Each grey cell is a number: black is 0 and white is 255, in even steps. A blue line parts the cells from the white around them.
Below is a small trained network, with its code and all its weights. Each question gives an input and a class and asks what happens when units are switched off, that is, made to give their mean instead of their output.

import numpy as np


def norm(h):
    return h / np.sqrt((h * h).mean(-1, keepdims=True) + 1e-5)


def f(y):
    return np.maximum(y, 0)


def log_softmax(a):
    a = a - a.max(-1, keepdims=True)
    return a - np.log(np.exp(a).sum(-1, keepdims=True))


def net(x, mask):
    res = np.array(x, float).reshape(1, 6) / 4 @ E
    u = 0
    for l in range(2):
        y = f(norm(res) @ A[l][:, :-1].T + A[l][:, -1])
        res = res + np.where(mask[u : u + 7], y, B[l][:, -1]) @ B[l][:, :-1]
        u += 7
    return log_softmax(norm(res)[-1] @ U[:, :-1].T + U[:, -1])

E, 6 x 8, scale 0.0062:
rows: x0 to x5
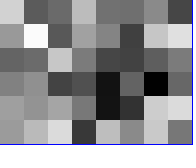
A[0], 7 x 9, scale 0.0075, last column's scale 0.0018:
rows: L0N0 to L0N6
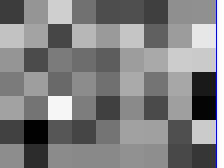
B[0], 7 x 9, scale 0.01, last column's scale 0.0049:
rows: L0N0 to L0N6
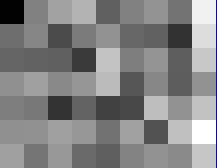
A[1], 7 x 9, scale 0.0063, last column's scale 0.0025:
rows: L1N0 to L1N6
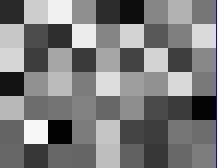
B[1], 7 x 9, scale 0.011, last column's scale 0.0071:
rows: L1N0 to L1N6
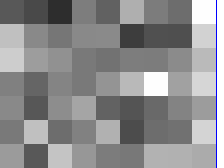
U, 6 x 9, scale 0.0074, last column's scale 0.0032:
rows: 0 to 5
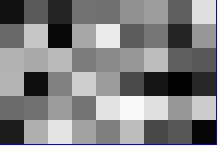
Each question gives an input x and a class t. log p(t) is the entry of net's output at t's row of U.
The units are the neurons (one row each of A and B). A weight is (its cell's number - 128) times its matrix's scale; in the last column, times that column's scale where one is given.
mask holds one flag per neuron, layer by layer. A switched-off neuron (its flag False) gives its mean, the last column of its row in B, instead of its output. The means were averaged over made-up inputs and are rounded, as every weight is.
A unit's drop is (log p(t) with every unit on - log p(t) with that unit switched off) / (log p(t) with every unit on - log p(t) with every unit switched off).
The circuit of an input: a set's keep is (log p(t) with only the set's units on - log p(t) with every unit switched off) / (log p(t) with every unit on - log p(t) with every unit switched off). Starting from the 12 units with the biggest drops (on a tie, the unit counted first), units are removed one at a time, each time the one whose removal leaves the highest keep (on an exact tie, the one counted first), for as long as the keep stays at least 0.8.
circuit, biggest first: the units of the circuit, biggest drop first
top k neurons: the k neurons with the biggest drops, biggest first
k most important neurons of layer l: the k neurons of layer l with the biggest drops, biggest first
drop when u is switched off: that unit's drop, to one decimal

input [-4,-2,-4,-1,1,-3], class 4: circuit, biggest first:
L1N3
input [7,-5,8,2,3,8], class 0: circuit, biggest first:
L1N0, L0N4
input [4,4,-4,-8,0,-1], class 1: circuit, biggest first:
L0N1, L0N0, L1N3
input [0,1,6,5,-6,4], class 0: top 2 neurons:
L0N0, L1N0
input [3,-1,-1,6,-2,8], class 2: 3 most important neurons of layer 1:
L1N0, L1N2, L1N1
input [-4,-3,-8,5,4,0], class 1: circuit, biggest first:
L1N5, L0N3
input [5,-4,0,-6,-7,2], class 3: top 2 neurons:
L1N1, L0N0
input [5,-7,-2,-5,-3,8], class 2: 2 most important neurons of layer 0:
L0N0, L0N6
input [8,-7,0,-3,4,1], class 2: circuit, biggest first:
L1N2, L1N0
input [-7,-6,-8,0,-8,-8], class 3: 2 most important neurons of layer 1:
L1N1, L1N6
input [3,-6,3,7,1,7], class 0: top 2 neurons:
L0N4, L0N0
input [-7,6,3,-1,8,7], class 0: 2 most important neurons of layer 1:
L1N0, L1N6
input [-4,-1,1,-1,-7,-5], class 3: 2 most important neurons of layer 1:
L1N1, L1N6
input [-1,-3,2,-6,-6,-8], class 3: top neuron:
L1N1
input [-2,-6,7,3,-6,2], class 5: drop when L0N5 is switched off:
0.2
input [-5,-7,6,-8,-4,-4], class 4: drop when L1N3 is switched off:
0.4
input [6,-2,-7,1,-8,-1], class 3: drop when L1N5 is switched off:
-0.1
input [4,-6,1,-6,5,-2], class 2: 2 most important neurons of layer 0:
L0N0, L0N6
